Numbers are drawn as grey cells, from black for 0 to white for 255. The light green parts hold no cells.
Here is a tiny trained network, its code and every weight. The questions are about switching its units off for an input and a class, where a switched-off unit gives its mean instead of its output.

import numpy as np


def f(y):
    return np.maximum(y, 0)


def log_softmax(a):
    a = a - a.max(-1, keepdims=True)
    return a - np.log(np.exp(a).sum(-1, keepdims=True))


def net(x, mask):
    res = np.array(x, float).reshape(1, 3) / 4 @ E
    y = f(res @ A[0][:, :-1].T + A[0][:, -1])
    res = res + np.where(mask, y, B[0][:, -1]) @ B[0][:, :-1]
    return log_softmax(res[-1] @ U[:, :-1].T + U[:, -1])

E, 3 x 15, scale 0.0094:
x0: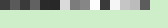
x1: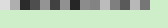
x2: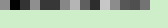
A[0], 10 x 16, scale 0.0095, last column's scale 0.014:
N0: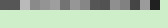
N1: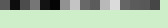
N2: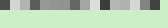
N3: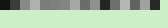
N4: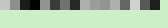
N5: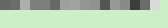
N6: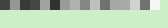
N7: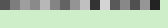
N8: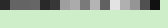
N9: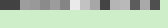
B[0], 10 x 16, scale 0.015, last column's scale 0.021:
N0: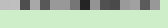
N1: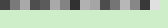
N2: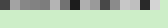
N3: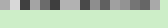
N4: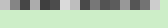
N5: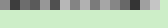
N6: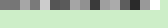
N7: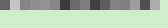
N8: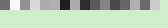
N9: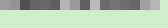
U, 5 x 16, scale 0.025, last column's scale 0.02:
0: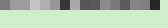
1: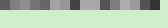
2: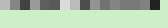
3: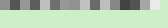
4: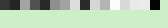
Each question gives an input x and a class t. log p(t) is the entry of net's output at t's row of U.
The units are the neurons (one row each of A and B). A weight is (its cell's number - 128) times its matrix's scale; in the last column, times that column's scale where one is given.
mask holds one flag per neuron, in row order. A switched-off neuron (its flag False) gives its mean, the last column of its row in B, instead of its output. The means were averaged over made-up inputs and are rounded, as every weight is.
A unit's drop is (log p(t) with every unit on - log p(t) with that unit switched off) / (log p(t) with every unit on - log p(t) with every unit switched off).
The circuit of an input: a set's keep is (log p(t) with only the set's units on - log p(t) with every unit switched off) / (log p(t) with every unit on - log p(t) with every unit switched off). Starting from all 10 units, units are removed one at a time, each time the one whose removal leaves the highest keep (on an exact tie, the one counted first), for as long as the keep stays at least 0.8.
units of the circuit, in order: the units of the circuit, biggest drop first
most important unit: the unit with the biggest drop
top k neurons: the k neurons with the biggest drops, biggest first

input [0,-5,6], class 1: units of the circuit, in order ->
N1
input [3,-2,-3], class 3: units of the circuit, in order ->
N6; N5
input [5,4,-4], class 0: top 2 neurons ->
N6; N1
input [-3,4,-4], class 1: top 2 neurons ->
N6; N8
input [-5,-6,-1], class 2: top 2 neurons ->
N8; N6
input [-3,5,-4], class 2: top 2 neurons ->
N1; N6
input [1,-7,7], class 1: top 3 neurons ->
N1; N4; N6
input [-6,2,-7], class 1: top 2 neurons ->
N6; N8
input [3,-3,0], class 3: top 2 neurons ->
N4; N5
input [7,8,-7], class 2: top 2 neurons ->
N4; N1
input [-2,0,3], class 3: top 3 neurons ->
N2; N8; N4
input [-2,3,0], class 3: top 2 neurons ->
N8; N2
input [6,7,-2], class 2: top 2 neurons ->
N4; N7
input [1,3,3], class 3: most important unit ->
N2
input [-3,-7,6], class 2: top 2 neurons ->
N2; N3
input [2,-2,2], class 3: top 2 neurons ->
N2; N4
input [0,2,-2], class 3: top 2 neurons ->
N8; N1
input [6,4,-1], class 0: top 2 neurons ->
N8; N6
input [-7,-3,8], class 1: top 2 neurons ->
N6; N8
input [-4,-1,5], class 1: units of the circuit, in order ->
N6
